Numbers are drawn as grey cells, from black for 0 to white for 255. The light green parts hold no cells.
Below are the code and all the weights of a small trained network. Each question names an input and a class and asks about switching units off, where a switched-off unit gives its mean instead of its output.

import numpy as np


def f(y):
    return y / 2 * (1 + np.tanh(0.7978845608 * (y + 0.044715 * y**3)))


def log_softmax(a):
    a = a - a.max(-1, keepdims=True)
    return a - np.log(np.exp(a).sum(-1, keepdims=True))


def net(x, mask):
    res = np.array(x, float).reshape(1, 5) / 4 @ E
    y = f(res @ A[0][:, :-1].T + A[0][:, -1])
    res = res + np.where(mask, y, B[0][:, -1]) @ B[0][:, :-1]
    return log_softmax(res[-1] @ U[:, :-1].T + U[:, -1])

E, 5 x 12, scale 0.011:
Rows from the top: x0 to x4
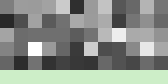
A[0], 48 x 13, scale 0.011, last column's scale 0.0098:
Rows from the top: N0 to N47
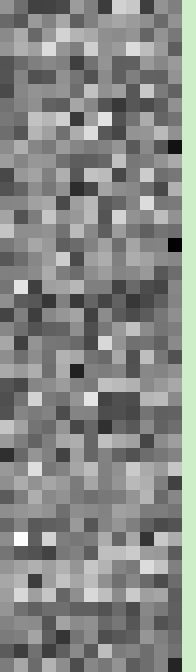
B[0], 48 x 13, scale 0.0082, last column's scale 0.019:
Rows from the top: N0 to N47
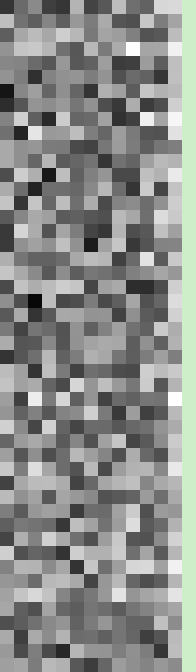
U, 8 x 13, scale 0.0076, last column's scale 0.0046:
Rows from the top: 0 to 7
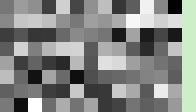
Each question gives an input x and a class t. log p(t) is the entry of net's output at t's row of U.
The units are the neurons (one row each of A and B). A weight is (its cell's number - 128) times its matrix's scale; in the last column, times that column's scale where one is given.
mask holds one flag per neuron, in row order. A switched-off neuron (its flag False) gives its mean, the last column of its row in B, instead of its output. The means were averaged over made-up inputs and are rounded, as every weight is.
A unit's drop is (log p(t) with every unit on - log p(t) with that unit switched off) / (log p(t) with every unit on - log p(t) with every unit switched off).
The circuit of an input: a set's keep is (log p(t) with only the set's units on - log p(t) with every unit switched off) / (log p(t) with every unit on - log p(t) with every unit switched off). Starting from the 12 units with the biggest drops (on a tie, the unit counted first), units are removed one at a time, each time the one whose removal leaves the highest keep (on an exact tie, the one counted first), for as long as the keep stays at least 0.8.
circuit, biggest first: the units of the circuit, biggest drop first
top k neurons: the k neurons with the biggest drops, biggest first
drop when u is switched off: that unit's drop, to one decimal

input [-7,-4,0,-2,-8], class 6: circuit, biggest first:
(N0)
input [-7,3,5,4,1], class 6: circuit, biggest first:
(N0 N40)
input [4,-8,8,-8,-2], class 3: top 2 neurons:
(N38 N2)
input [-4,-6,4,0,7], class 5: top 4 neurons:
(N21 N30 N11 N43)
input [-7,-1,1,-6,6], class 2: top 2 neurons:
(N22 N21)
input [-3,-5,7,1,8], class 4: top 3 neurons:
(N39 N0 N46)
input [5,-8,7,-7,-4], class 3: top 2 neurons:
(N38 N41)
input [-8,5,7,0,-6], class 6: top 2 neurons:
(N0 N23)
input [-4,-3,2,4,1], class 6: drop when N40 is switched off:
0.2
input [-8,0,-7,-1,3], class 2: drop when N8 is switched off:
0.0
